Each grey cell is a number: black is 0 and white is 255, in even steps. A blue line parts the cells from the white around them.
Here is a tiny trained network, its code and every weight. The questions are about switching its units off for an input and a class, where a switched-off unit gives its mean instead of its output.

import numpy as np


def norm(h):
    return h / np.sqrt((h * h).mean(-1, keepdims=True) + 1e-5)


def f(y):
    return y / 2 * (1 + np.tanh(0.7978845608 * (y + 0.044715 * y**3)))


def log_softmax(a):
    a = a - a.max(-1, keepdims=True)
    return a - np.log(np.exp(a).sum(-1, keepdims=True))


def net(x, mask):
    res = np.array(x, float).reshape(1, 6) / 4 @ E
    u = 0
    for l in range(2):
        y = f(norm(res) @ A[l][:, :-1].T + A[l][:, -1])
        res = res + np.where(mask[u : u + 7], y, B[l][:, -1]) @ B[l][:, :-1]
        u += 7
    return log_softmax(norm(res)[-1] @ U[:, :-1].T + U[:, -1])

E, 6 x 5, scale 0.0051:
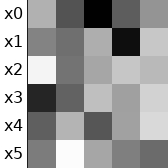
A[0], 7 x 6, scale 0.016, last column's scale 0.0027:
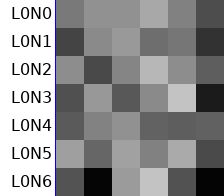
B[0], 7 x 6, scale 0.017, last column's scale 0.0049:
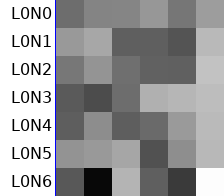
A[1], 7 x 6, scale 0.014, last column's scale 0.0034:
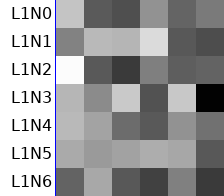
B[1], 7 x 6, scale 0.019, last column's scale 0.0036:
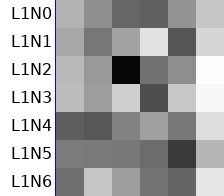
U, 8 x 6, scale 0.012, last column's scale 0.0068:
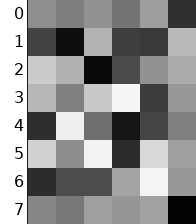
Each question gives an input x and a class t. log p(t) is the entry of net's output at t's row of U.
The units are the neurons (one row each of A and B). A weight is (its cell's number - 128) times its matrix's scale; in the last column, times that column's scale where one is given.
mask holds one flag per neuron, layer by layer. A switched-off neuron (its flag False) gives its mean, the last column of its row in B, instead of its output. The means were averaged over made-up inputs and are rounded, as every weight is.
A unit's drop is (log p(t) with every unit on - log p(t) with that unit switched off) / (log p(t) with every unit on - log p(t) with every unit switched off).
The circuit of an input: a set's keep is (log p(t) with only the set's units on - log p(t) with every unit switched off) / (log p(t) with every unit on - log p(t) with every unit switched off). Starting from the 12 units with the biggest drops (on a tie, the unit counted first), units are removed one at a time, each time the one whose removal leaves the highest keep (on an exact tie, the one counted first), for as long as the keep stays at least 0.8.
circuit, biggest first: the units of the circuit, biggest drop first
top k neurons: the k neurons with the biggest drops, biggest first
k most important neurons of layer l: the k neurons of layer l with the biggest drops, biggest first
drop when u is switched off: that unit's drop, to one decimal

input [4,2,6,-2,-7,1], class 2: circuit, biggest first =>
(L1N2)
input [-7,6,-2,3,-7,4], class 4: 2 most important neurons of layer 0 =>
(L0N1 L0N4)
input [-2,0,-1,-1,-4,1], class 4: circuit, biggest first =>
(L0N4 L1N6)
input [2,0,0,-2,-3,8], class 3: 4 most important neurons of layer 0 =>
(L0N6 L0N1 L0N2 L0N5)
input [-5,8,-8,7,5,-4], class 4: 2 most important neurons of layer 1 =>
(L1N6 L1N4)
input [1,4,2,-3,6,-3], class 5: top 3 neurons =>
(L0N5 L1N3 L0N6)
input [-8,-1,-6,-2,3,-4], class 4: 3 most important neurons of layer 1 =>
(L1N6 L1N4 L1N1)
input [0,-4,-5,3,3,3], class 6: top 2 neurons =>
(L0N3 L0N2)
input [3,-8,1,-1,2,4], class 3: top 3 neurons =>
(L1N1 L0N1 L0N0)
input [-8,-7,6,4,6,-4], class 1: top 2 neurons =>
(L0N6 L0N2)
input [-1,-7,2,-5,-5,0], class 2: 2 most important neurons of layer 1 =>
(L1N2 L1N0)
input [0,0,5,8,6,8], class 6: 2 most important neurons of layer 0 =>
(L0N3 L0N1)
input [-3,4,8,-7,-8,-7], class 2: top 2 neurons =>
(L1N2 L0N2)
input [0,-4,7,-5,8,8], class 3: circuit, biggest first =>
(L1N1)
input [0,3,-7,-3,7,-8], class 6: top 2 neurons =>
(L0N3 L0N6)
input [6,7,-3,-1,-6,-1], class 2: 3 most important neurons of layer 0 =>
(L0N6 L0N5 L0N2)
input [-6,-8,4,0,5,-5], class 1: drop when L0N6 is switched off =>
0.8
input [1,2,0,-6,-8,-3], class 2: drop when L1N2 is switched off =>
0.1
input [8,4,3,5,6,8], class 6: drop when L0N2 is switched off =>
0.0
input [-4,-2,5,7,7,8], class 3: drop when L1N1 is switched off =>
0.2
